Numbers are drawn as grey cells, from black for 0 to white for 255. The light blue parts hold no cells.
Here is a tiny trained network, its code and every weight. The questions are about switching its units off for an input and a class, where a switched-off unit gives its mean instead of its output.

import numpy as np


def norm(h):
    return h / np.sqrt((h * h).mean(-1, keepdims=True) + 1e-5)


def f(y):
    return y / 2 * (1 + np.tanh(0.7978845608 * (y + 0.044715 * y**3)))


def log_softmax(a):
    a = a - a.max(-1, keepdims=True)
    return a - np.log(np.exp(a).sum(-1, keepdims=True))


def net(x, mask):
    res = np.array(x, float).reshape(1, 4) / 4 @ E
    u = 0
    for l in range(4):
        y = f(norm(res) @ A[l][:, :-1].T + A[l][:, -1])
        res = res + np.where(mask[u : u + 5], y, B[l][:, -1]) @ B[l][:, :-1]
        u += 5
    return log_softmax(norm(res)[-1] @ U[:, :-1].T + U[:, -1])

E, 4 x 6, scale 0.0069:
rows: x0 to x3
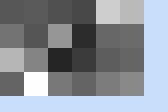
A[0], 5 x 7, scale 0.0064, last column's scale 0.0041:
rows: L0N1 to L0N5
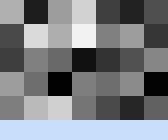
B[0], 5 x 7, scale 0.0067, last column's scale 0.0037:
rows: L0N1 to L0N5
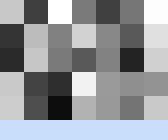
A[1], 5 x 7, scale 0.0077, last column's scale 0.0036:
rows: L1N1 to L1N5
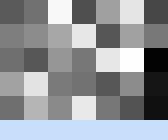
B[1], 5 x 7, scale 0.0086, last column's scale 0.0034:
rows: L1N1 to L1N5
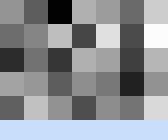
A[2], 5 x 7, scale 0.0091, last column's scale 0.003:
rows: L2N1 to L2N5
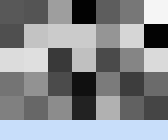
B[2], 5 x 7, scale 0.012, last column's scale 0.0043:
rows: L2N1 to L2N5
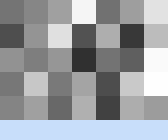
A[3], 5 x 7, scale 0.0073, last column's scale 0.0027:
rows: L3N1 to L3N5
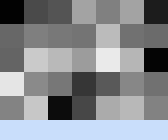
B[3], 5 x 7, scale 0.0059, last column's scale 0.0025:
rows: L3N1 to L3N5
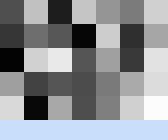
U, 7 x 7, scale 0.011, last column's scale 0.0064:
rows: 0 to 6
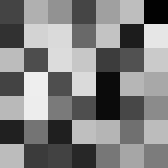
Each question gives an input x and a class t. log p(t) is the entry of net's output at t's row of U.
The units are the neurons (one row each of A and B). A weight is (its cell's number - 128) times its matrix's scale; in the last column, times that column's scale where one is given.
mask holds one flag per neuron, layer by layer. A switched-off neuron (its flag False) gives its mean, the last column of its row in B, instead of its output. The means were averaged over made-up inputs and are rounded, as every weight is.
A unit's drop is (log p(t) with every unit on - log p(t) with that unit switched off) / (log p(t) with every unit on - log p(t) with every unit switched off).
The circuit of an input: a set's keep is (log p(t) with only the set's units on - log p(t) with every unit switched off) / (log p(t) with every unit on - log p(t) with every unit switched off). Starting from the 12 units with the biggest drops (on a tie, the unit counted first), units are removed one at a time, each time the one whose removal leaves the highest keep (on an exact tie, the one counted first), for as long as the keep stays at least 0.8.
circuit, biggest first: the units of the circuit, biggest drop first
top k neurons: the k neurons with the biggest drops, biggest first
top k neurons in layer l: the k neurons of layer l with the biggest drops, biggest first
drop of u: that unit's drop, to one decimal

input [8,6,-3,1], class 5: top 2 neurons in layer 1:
[L1N1; L1N3]
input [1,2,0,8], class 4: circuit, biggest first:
[L1N2; L2N3]
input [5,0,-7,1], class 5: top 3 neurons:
[L1N1; L1N3; L0N3]
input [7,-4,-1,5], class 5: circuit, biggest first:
[L1N3; L0N3]
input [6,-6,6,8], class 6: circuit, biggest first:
[L3N5]
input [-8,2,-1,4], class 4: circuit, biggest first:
[L0N5; L2N3]
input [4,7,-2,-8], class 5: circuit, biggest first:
[L3N1; L2N3]
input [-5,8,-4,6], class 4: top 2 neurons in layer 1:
[L1N2; L1N4]
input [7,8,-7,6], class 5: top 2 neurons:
[L1N1; L1N3]
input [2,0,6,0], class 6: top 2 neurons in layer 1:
[L1N2; L1N5]
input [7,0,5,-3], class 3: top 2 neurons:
[L1N1; L0N5]
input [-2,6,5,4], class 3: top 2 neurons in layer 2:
[L2N4; L2N1]
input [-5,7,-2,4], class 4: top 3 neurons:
[L0N5; L1N2; L2N3]
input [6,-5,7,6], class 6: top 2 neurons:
[L3N5; L0N4]
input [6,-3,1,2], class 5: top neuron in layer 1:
[L1N3]
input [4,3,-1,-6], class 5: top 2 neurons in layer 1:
[L1N1; L1N3]
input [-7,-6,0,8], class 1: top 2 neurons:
[L0N2; L1N2]
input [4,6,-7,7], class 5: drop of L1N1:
0.9
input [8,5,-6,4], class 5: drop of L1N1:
0.2
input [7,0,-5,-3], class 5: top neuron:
[L1N3]
